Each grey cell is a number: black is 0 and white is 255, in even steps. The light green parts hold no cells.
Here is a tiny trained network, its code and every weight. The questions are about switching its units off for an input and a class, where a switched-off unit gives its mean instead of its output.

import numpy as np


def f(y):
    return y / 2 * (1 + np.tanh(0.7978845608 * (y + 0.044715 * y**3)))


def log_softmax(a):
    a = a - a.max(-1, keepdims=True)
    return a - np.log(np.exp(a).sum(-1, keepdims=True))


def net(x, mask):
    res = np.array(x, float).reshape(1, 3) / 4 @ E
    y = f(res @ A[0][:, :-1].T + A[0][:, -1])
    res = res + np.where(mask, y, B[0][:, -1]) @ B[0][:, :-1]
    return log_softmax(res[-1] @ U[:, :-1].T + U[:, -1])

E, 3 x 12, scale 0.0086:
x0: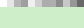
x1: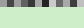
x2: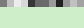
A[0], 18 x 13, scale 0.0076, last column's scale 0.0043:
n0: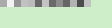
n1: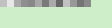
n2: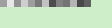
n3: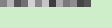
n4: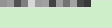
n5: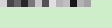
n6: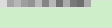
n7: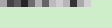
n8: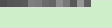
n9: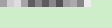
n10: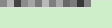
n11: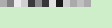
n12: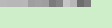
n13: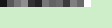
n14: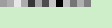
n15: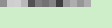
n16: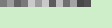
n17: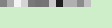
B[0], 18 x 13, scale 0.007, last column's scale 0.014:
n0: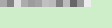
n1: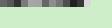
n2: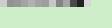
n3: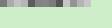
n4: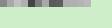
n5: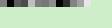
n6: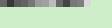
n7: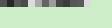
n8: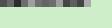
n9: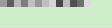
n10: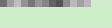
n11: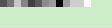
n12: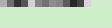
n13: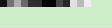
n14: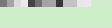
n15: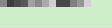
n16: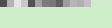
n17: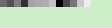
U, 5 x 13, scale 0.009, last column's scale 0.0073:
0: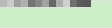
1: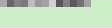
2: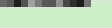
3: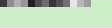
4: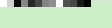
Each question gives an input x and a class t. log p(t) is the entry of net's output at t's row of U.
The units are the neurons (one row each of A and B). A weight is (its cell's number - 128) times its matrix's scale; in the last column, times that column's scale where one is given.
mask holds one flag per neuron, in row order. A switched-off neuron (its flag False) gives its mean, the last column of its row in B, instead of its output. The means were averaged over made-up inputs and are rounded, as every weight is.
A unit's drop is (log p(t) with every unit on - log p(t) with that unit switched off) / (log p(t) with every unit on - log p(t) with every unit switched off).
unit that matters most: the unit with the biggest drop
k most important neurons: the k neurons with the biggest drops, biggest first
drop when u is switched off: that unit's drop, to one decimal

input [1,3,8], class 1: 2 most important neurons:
(n9; n13)
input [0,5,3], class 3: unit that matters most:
n11
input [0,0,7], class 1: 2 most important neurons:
(n9; n15)
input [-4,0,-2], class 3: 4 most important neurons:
(n13; n12; n1; n2)
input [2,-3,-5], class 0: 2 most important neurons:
(n13; n11)
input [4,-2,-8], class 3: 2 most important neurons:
(n16; n4)
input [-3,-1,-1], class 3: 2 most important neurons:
(n12; n1)
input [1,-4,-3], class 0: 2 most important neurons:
(n13; n11)
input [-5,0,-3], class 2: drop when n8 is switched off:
0.3
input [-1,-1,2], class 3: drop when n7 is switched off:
0.1
